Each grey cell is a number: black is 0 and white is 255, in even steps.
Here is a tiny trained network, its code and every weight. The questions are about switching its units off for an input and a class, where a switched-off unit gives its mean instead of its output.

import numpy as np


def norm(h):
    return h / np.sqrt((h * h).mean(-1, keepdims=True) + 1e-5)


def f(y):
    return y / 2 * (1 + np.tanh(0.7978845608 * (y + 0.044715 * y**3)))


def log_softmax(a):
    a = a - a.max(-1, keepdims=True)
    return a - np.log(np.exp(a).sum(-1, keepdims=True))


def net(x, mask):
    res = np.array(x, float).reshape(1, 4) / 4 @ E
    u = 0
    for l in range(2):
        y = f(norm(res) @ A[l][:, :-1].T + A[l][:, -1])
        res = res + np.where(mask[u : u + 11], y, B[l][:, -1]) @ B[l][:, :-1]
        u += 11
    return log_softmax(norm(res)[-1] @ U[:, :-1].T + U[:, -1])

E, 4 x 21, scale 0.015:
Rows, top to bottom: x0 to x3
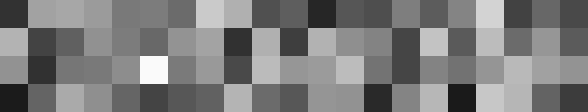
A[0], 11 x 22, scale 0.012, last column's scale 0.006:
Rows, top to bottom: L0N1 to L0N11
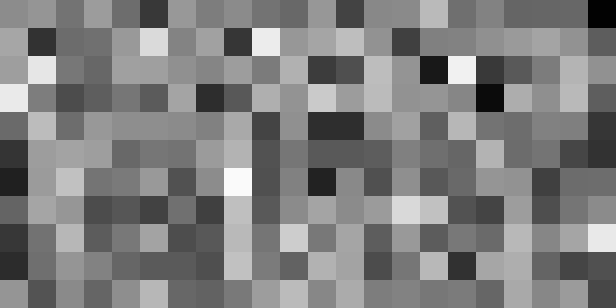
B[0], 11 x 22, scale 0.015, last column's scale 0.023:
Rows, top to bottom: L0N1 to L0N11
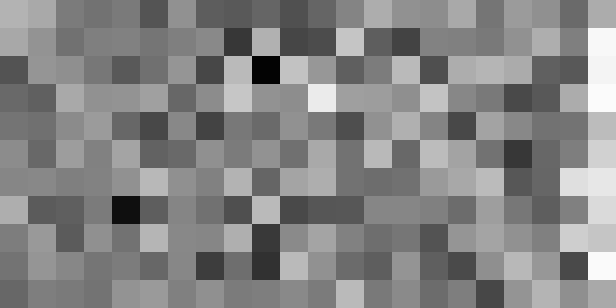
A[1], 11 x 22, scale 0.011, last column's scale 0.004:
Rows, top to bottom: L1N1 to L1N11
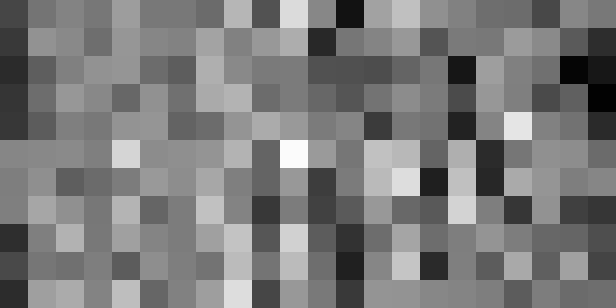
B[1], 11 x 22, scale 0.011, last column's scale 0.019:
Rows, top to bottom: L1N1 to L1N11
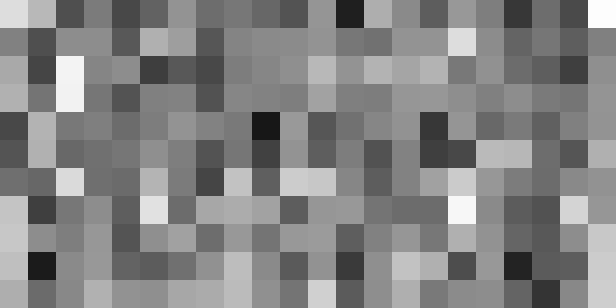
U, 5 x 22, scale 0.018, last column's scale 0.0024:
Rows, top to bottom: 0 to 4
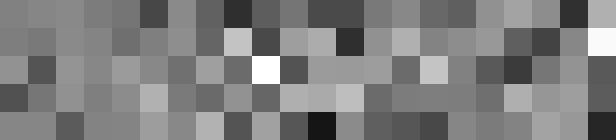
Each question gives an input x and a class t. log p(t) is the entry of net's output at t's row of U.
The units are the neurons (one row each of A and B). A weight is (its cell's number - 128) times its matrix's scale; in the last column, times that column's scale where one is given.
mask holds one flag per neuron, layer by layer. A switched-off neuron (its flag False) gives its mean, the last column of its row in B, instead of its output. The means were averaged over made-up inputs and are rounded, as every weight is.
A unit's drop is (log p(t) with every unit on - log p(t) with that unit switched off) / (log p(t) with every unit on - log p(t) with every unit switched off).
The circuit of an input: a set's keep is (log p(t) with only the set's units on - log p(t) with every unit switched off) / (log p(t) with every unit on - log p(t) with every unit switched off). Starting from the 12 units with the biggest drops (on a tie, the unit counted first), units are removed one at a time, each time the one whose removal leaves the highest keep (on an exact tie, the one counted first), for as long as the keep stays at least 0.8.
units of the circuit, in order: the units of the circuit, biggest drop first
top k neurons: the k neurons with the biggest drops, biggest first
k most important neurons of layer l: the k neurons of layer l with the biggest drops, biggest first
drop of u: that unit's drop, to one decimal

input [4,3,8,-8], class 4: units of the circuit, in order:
(L0N2)
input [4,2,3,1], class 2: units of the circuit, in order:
(L0N3, L0N6, L0N9)
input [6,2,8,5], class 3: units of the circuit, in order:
(L0N3, L1N1, L0N8, L1N10)
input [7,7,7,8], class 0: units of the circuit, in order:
(L0N4, L0N10)
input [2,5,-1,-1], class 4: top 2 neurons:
(L0N4, L0N10)
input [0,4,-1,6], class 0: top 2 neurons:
(L0N4, L0N3)
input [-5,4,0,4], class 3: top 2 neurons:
(L0N4, L0N10)
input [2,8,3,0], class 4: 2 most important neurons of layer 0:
(L0N4, L0N2)
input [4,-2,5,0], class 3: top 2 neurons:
(L0N3, L1N1)
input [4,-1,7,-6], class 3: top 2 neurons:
(L0N2, L0N3)
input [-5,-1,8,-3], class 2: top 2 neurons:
(L0N2, L0N4)
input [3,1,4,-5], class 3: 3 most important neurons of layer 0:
(L0N3, L0N2, L0N8)
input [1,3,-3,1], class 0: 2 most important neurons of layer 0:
(L0N4, L0N3)
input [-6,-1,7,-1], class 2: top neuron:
(L0N2)
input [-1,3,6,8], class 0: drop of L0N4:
0.1
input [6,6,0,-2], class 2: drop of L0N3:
0.2
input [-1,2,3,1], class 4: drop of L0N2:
0.3
